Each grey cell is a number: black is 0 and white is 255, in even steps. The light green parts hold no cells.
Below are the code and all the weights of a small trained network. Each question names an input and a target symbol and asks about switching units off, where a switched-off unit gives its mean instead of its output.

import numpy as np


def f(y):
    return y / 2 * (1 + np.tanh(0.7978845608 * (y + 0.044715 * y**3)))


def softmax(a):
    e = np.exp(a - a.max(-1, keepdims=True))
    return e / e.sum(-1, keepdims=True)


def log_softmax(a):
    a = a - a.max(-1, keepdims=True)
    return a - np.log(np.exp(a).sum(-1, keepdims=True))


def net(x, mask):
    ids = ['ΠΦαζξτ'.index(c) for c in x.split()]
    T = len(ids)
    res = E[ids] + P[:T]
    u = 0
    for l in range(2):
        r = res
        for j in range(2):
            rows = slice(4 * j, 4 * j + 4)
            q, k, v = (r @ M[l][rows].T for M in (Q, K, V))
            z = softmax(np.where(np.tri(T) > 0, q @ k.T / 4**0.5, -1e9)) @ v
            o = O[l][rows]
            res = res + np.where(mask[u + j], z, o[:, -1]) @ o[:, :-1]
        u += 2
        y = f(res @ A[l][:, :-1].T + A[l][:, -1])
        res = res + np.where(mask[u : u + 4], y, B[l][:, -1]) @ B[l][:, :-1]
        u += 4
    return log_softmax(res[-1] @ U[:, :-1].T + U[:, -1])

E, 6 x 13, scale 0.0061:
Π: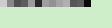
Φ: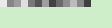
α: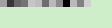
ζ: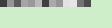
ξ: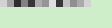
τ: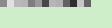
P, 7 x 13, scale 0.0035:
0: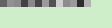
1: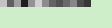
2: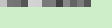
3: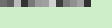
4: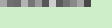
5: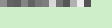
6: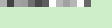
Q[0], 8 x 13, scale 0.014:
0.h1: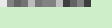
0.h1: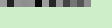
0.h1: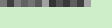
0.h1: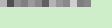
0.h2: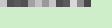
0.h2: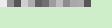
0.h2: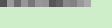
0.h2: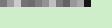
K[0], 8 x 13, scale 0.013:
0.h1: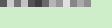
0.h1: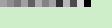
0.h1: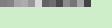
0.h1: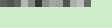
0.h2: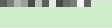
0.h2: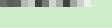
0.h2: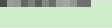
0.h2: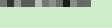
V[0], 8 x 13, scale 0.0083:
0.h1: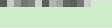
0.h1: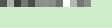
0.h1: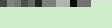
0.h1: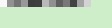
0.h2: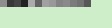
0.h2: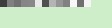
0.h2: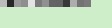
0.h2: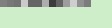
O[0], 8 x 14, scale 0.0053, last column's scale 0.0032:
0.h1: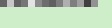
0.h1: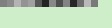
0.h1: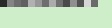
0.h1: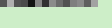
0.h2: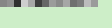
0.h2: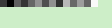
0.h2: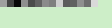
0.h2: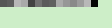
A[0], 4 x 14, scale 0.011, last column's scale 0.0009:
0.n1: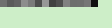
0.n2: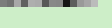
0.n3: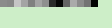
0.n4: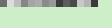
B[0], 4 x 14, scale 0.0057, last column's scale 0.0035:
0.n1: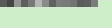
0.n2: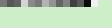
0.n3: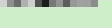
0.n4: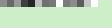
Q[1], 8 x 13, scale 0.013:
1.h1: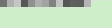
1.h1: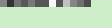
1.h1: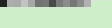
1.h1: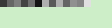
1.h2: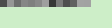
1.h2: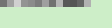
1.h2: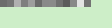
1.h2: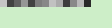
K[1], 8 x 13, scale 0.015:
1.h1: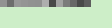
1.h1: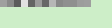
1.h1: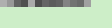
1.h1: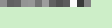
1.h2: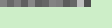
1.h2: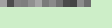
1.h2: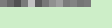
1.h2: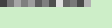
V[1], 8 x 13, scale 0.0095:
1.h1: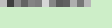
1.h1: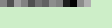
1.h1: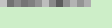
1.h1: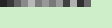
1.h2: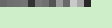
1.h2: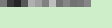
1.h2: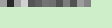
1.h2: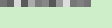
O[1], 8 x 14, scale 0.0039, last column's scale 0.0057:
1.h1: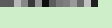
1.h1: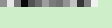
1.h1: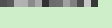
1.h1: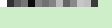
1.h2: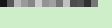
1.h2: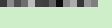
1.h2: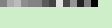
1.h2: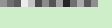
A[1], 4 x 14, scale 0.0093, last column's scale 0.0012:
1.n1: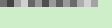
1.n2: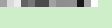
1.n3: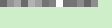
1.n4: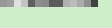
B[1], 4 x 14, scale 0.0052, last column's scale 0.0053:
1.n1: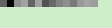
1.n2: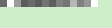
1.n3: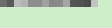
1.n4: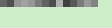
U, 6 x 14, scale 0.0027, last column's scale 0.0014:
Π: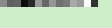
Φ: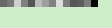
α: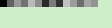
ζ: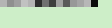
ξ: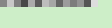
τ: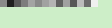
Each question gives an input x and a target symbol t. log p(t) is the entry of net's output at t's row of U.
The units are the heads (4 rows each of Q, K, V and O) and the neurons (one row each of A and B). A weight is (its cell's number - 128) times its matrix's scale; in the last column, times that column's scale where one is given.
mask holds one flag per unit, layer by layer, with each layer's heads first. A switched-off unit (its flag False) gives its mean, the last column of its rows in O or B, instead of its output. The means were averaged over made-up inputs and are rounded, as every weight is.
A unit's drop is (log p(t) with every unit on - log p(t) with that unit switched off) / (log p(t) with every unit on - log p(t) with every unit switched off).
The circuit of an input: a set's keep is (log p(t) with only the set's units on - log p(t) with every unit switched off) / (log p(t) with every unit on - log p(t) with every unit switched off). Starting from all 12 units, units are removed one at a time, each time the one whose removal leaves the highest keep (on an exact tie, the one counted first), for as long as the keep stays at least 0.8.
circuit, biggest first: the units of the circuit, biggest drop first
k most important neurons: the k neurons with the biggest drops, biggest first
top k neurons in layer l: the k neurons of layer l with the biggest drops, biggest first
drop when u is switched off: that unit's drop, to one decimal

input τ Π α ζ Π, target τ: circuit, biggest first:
[0.h2; 1.h1; 0.h1; 1.h2]
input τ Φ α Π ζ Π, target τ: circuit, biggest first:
[1.h1; 0.h2; 0.h1; 1.h2]
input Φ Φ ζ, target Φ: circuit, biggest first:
[1.h2; 0.h2; 0.h1]
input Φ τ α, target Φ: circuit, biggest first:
[1.h2; 0.h2; 0.h1]
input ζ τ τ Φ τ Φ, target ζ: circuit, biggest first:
[0.h2; 0.h1; 1.h2; 0.n3]
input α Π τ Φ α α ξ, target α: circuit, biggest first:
[1.h1; 1.h2; 0.h2]
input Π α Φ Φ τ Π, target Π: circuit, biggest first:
[0.h1; 1.h2; 0.h2; 1.h1]
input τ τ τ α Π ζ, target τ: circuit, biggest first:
[0.h2; 1.h1; 0.h1; 1.h2]
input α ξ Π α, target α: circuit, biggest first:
[1.h2; 1.h1; 0.h2]
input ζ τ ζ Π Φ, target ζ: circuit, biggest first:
[0.h1; 1.h2; 0.h2; 0.n3]
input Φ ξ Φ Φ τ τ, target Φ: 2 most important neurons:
[1.n3; 0.n4]
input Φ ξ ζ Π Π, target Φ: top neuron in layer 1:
[1.n3]
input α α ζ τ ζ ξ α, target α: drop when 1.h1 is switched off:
0.4
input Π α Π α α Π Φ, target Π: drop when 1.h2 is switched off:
0.2
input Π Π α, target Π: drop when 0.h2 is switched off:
0.5
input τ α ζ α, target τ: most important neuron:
[0.n4]
